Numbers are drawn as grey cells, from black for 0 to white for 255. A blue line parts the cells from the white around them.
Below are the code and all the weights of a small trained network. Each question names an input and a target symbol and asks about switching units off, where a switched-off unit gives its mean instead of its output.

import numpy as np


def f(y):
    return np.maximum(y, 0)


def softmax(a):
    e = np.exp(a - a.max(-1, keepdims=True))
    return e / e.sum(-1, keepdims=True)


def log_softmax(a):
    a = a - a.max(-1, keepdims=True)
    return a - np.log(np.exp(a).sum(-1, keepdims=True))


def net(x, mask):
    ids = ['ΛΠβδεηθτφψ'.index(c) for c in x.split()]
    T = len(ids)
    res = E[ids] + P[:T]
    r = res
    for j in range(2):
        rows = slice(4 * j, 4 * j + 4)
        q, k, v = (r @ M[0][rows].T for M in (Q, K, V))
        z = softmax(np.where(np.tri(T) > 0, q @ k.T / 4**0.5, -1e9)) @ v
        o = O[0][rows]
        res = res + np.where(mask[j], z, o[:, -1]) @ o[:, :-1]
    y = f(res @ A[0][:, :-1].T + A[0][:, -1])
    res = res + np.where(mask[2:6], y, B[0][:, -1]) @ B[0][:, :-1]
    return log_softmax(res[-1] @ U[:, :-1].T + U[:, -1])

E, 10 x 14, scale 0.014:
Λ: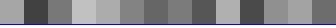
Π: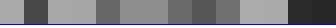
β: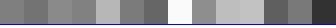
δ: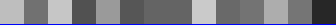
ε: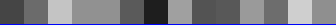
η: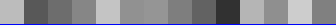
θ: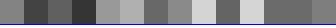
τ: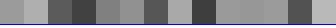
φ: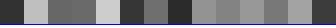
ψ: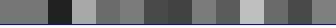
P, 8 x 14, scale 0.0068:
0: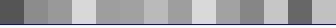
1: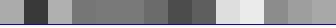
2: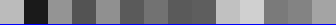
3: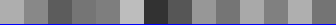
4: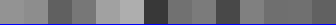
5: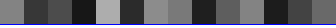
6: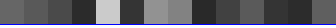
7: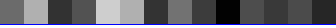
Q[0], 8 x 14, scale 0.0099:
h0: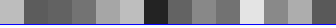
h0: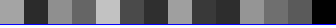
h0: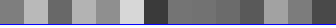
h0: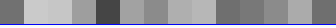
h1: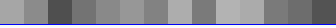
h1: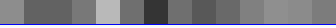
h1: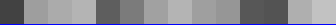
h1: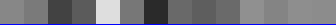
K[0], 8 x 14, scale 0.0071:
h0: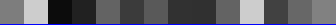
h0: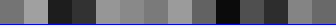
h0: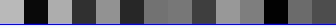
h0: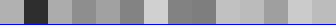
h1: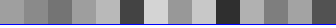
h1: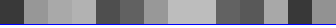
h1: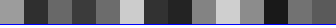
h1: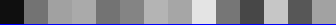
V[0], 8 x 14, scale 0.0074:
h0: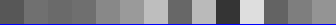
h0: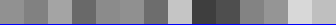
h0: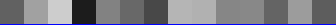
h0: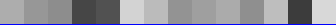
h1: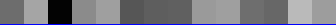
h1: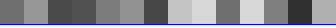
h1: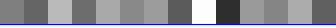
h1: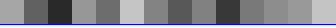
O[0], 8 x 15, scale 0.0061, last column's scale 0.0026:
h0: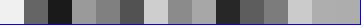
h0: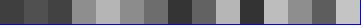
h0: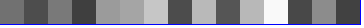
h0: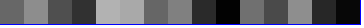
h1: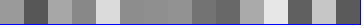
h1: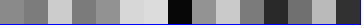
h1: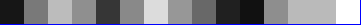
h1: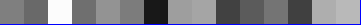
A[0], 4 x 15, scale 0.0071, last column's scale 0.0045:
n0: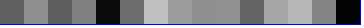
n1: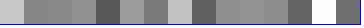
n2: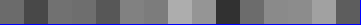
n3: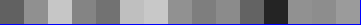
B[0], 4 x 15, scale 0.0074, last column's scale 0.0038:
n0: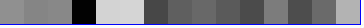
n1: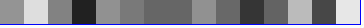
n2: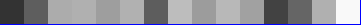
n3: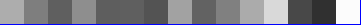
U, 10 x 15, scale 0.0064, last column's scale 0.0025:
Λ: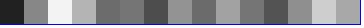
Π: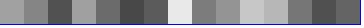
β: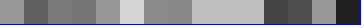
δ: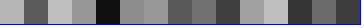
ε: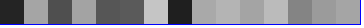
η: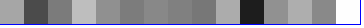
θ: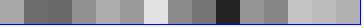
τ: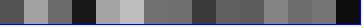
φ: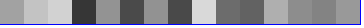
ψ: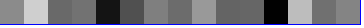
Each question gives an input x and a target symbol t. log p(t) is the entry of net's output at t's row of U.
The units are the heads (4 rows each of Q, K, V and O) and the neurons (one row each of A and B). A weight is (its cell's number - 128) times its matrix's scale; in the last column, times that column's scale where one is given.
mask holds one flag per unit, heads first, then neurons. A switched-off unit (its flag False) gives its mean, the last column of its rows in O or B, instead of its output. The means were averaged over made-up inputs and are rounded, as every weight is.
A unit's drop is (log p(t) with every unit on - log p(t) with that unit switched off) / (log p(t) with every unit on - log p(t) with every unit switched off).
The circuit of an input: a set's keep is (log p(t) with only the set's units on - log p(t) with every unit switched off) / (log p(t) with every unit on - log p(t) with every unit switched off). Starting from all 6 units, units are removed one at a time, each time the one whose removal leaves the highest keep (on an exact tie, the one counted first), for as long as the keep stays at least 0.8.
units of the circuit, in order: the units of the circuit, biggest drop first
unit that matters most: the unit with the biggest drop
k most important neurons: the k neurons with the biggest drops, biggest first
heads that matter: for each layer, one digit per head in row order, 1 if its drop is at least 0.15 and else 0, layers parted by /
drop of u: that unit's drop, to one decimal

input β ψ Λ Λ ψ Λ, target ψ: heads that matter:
10
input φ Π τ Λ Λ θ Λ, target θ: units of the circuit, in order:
h0; h1
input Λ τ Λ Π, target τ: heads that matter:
10
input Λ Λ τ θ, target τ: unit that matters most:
h0
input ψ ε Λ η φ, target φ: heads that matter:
11
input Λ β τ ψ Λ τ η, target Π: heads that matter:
01
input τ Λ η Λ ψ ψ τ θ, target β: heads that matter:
01
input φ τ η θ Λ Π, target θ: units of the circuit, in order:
h0; h1
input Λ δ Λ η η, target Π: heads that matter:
01
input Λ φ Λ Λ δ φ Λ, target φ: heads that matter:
10
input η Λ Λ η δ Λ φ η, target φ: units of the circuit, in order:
h0; n1
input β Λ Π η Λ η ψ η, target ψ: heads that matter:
10
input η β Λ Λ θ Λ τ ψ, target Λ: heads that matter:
01
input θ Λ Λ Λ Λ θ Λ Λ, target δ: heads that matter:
01
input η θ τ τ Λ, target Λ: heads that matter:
01
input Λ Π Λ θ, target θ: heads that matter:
10
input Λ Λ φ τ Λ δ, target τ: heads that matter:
10
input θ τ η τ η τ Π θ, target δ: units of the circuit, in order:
h1; n3
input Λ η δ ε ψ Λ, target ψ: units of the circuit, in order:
h0; n1
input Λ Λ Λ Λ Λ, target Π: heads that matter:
01
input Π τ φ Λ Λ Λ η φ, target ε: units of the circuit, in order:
h0
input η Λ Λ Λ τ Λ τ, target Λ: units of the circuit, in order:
h1
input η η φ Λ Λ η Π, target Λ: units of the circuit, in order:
h1; n2
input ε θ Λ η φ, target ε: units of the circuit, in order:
h0; h1
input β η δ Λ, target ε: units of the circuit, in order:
h1; h0
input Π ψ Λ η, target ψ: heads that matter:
11
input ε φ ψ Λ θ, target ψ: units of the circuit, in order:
h0; n1
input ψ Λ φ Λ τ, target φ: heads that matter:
01
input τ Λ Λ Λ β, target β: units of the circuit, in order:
h1
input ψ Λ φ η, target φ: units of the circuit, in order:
n1; h0; h1
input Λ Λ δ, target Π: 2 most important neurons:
n1; n0
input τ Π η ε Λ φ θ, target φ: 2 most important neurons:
n1; n2
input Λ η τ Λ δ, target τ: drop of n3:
0.1
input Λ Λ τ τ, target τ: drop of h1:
-0.2
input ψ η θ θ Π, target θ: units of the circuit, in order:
h0
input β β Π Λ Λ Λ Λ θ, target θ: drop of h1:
0.2
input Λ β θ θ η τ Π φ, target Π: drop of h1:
1.1
